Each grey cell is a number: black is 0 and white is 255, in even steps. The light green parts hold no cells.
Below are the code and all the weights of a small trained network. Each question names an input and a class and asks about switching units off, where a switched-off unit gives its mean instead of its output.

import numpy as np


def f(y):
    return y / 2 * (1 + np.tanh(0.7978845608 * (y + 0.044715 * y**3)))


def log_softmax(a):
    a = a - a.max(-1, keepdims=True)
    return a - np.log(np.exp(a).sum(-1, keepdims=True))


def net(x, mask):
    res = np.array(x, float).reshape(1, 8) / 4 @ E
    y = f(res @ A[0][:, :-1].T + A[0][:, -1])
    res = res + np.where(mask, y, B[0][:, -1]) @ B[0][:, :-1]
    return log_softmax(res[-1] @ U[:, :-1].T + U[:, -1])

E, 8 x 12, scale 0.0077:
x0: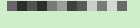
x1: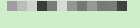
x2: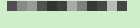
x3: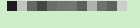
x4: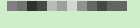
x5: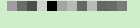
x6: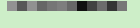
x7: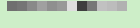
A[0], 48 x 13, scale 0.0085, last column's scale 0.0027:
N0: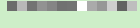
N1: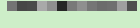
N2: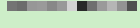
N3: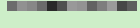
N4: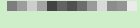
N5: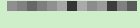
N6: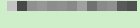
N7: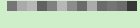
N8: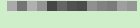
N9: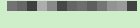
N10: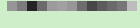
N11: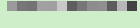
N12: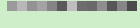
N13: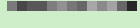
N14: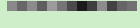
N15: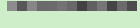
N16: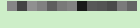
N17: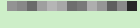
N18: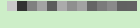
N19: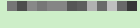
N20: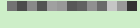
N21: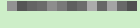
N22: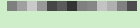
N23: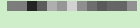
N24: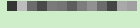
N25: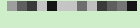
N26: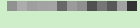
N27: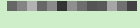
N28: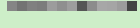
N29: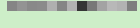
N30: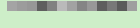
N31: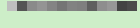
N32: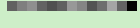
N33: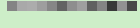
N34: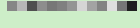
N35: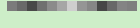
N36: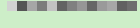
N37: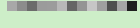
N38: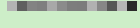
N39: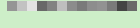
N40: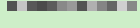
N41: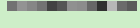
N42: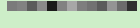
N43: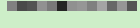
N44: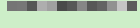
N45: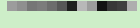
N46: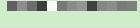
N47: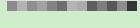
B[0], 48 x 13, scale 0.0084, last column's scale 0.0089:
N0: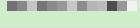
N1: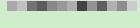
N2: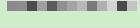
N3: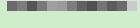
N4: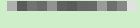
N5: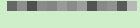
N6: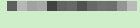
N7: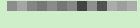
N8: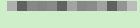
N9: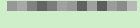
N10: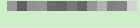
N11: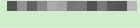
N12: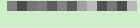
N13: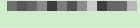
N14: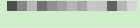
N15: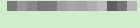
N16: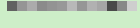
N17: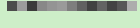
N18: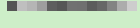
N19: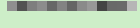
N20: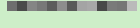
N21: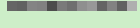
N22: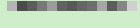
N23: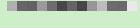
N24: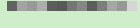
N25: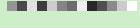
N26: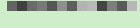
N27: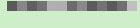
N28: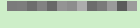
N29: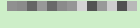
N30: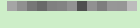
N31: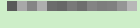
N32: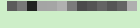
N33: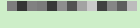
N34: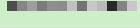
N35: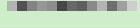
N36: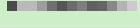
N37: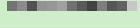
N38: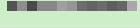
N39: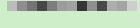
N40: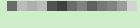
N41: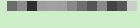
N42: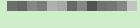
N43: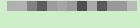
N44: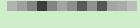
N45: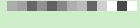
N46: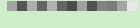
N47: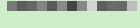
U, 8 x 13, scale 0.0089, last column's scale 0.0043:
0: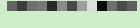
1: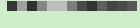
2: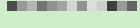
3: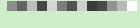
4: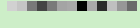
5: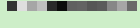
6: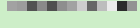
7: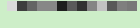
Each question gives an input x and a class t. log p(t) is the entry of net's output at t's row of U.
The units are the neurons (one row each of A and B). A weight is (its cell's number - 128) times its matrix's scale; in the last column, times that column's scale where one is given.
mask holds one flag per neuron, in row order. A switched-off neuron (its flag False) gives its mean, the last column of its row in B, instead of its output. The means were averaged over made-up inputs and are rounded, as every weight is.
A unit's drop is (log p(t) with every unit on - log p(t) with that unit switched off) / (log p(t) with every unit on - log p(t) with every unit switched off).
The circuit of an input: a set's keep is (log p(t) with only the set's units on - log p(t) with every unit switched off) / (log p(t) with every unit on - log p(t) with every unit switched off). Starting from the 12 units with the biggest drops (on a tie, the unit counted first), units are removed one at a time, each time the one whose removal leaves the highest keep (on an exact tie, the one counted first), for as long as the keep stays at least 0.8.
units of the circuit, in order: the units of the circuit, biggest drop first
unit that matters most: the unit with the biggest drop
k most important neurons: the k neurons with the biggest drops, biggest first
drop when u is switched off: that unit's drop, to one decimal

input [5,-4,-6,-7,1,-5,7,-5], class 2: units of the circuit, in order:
N14
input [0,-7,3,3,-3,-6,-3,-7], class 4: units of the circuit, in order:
N44, N1
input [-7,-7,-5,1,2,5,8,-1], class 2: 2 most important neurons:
N16, N14
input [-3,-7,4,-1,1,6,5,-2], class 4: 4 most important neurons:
N1, N43, N9, N46
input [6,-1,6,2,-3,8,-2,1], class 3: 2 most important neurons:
N25, N42
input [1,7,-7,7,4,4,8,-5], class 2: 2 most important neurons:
N14, N16
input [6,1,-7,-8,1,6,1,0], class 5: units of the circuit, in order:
N18, N6
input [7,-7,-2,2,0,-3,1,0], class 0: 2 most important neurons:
N20, N13
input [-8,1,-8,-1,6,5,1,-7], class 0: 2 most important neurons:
N33, N47
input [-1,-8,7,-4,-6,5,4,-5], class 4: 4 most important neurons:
N1, N43, N9, N44
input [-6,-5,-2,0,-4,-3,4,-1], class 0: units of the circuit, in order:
N33, N26
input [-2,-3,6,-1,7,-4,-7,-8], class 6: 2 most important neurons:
N45, N14
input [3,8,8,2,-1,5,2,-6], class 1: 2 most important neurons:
N41, N3
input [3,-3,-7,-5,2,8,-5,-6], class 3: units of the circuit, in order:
N25
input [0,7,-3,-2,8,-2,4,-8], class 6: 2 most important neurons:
N45, N5
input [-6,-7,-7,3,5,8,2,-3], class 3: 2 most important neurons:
N25, N41
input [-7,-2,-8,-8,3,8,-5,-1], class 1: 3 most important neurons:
N37, N17, N11
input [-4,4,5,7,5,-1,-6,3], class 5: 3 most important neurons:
N40, N24, N14
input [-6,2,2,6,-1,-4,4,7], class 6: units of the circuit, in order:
N29, N2
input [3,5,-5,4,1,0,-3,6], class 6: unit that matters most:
N29
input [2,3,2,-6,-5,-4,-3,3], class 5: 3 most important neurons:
N36, N25, N6
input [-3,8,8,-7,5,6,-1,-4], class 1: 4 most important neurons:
N41, N3, N32, N42
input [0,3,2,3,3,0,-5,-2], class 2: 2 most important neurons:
N0, N34
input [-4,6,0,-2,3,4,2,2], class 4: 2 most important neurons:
N39, N30
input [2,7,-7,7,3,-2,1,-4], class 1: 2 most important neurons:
N37, N17
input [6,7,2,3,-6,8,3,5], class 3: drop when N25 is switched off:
0.9
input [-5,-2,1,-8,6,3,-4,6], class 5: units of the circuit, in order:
N18
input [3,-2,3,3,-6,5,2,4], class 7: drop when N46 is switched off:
0.2
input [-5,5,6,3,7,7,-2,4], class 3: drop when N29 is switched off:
0.0
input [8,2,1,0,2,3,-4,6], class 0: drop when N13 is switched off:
0.1
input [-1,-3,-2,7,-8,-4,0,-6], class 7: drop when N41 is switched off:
-0.1
